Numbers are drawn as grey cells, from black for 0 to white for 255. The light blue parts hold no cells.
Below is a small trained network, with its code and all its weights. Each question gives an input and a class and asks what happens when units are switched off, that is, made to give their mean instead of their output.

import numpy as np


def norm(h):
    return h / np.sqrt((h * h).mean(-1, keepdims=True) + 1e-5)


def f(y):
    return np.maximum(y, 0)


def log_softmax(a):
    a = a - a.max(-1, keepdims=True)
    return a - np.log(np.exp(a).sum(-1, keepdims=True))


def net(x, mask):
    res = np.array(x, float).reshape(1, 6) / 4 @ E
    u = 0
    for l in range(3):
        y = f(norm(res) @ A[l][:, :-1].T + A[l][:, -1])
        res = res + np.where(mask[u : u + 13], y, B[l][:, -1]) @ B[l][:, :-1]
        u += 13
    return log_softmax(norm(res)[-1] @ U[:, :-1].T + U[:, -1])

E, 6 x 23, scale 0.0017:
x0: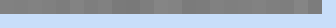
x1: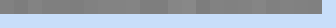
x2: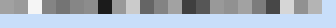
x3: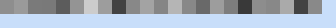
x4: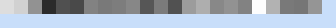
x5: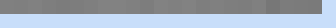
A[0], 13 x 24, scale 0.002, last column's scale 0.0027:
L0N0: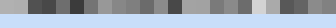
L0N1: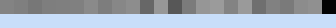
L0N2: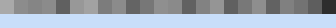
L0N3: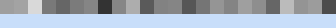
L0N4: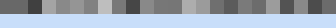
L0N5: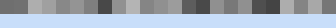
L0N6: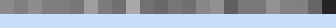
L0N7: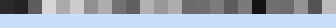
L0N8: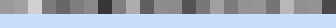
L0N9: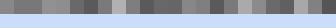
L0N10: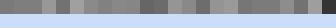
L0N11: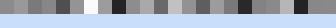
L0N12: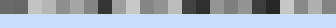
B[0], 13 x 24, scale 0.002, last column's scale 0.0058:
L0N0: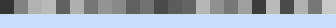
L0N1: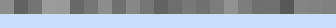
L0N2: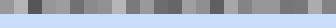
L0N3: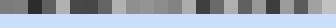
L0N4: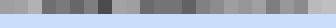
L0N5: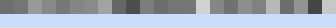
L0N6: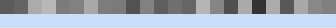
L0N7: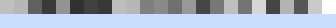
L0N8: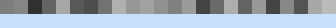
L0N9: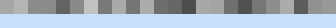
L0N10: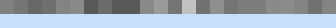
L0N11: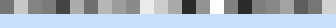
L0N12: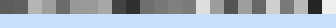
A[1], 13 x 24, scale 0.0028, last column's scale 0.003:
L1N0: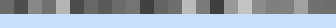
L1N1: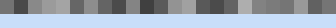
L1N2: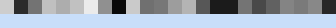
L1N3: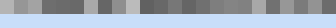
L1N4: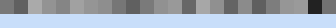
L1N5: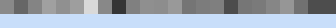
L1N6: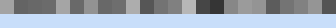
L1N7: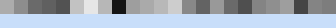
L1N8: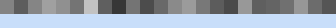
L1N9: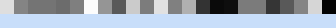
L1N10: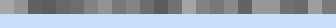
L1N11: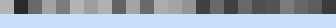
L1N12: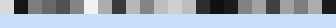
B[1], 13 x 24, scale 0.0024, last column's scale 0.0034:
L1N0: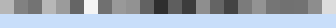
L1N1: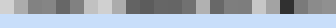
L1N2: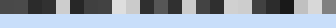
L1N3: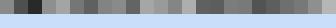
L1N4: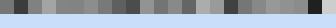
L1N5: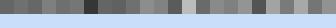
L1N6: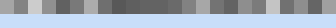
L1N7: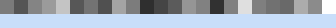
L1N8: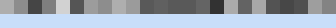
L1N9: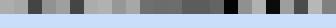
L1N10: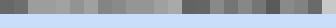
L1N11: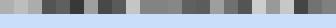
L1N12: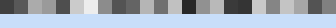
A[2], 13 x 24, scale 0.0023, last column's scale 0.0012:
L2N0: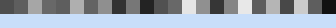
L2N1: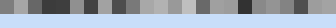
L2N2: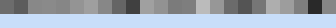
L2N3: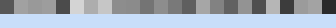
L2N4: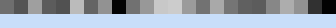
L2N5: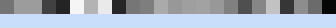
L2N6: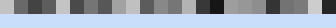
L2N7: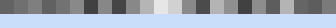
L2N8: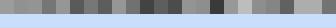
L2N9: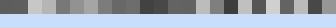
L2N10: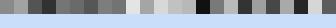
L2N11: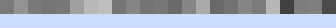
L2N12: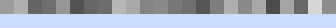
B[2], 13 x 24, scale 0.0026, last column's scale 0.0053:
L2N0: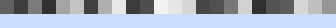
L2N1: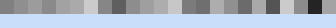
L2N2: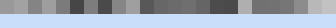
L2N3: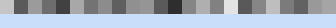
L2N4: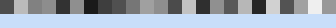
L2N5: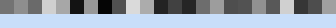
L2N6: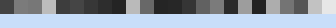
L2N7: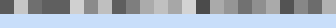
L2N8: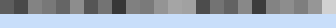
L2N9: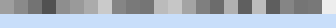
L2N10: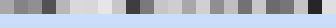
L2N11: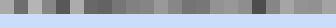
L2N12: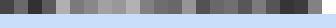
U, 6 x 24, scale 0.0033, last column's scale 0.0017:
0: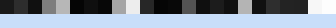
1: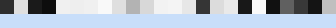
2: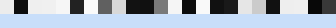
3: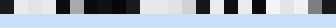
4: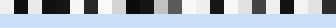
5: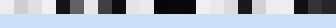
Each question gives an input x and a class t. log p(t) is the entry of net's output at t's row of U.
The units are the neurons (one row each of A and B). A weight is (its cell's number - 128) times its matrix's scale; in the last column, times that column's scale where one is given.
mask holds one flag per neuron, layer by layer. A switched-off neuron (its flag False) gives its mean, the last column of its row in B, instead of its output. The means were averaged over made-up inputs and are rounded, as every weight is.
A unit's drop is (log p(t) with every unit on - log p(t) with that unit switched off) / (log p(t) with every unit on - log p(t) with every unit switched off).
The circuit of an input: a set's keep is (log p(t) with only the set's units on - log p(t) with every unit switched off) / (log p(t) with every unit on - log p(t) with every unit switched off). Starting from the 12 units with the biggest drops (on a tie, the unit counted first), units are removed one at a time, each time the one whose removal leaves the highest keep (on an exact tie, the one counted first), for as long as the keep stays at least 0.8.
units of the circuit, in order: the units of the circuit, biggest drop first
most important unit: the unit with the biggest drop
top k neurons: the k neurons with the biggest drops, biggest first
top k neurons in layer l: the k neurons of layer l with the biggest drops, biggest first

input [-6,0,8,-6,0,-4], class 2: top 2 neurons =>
L0N12, L0N7
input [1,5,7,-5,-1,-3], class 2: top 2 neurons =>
L0N12, L0N7
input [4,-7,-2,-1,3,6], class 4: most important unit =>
L0N11
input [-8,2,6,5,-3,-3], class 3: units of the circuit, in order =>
L0N12, L2N4
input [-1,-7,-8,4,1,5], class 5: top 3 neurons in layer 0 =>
L0N0, L0N3, L0N8
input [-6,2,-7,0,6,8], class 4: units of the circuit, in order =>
L0N0, L2N0
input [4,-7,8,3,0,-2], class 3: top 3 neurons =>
L0N12, L0N7, L0N5
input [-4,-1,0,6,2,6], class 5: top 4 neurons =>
L0N11, L0N7, L0N3, L0N8
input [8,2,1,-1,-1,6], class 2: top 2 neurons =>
L0N12, L0N11
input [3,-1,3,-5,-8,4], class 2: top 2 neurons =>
L0N12, L0N11
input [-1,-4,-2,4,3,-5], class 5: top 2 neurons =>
L0N11, L0N0
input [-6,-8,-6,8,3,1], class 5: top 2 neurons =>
L0N11, L0N7
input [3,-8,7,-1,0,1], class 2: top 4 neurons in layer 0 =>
L0N11, L0N12, L0N7, L0N5
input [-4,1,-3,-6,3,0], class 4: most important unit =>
L0N7
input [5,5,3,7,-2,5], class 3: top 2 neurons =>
L0N12, L0N11
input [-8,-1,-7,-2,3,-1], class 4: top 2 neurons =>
L0N11, L2N0
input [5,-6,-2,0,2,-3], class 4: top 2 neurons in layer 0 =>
L0N11, L0N0
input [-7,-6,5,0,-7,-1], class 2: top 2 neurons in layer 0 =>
L0N11, L0N12
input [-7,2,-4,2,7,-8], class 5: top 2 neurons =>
L2N5, L1N7
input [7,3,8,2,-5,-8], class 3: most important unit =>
L0N12
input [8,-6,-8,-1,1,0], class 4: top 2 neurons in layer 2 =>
L2N6, L2N12
